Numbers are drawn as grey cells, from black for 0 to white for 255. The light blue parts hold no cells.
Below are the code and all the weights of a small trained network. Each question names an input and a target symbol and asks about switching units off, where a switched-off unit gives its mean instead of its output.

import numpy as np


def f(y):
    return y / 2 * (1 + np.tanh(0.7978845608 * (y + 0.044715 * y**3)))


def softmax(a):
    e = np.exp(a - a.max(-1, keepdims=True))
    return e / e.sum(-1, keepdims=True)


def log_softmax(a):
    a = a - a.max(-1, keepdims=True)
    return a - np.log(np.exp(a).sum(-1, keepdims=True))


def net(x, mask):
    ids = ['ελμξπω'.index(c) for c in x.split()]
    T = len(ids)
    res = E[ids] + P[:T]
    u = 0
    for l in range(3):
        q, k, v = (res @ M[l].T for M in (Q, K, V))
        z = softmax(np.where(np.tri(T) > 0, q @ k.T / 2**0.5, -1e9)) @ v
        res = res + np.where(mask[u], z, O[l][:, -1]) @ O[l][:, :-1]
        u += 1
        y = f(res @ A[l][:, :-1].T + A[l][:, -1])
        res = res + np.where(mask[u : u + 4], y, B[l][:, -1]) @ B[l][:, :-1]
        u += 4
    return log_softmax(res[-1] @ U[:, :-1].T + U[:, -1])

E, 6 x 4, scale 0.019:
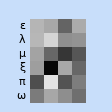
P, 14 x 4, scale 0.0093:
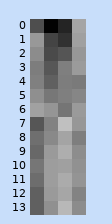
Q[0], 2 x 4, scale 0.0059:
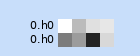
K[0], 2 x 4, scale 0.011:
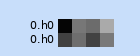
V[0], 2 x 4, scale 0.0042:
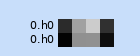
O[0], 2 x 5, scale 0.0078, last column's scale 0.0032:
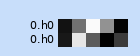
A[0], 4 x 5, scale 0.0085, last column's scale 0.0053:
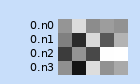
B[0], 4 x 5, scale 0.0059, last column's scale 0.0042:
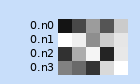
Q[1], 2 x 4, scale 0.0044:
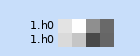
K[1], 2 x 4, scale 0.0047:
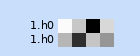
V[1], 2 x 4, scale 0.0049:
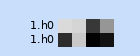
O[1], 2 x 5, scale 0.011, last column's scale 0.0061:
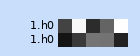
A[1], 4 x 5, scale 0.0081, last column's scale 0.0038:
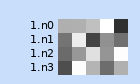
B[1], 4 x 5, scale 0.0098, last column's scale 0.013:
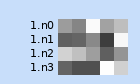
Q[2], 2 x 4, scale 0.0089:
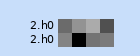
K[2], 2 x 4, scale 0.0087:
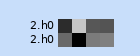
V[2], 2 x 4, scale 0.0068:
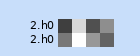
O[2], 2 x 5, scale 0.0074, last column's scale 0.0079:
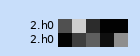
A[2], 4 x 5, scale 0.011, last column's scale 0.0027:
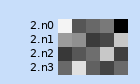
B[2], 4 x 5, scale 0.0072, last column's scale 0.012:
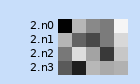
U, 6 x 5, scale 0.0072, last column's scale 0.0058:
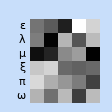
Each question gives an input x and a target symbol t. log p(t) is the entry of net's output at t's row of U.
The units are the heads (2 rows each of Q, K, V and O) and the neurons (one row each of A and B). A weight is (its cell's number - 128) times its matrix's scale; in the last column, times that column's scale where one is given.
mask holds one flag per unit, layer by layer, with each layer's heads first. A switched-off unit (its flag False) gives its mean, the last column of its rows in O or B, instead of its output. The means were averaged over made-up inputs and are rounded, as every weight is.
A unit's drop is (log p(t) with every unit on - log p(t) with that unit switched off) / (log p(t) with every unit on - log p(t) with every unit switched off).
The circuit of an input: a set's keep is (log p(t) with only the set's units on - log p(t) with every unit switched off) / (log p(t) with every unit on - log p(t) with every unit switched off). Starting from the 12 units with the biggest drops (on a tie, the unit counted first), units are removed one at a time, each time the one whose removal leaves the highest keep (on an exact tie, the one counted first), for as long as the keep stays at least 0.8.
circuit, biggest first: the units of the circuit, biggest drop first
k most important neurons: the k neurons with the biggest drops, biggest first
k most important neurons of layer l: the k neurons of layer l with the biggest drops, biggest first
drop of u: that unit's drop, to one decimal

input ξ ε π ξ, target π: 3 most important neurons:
0.n1; 1.n0; 1.n3
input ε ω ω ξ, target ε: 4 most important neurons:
0.n3; 2.n0; 2.n2; 0.n2
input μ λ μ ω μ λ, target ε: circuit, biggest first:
1.n3
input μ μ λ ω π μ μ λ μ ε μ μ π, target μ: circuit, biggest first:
2.h0; 2.n3
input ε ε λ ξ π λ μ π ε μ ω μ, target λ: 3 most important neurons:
1.n3; 2.n3; 0.n3
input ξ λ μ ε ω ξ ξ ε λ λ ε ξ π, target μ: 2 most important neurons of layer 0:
0.n0; 0.n2
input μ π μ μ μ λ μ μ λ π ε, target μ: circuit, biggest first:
2.n3; 2.h0
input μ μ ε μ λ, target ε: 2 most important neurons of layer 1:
1.n0; 1.n3
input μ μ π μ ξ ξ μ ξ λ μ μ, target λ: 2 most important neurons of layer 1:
1.n3; 1.n1
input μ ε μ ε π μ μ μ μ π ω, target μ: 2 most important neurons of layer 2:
2.n3; 2.n1
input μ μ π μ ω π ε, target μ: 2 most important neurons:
2.n3; 0.n0
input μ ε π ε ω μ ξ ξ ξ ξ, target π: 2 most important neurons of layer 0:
0.n1; 0.n3
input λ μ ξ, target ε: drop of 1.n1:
0.0
